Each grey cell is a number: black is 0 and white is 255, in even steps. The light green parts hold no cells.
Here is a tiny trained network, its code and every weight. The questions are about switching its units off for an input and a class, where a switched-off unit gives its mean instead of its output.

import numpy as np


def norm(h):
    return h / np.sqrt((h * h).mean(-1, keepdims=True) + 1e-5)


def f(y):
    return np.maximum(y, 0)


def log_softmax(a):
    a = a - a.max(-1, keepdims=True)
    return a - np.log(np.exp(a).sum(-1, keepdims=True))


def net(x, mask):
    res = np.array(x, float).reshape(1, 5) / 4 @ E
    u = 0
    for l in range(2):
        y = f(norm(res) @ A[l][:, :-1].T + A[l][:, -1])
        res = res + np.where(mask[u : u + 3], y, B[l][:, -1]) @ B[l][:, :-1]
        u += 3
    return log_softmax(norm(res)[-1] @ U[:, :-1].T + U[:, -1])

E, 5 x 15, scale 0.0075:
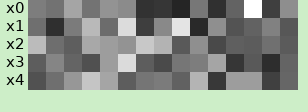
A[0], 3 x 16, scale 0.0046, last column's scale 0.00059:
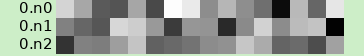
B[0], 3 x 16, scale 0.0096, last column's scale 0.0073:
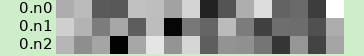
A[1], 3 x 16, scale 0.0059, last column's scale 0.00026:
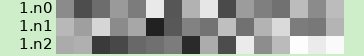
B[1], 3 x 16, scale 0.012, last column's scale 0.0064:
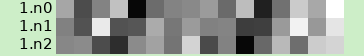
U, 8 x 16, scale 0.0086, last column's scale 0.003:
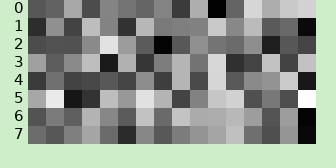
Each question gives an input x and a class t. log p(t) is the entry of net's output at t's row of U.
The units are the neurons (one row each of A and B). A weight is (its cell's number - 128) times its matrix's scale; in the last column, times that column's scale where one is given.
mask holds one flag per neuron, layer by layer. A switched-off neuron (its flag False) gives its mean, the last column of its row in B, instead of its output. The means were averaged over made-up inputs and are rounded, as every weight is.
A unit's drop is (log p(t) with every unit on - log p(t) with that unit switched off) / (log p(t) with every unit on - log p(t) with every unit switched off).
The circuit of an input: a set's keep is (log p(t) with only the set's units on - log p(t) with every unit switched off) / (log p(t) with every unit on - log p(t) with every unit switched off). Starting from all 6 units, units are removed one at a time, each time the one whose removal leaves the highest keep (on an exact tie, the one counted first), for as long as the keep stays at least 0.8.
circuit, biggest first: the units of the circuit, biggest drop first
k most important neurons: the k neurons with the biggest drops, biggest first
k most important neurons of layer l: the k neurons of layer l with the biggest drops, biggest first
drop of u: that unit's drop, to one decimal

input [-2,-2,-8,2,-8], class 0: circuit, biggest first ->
(1.n2)
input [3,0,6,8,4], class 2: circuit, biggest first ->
(0.n0 1.n1 1.n0)
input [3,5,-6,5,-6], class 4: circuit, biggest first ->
(1.n2 1.n1)
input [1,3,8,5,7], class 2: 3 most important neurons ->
(1.n0 0.n0 1.n1)
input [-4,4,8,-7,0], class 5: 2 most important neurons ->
(0.n0 1.n1)
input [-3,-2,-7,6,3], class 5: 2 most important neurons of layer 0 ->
(0.n2 0.n1)
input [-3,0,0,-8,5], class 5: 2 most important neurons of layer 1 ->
(1.n0 1.n2)
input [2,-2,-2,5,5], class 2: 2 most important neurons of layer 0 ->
(0.n2 0.n0)
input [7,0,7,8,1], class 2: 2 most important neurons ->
(1.n1 1.n2)
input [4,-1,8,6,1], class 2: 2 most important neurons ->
(0.n0 1.n1)
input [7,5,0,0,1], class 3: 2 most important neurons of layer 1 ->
(1.n2 1.n1)
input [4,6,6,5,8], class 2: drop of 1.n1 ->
0.4
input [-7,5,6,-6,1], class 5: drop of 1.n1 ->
0.2
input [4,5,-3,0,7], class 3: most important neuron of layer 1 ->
(1.n2)
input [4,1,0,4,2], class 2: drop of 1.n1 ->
0.5
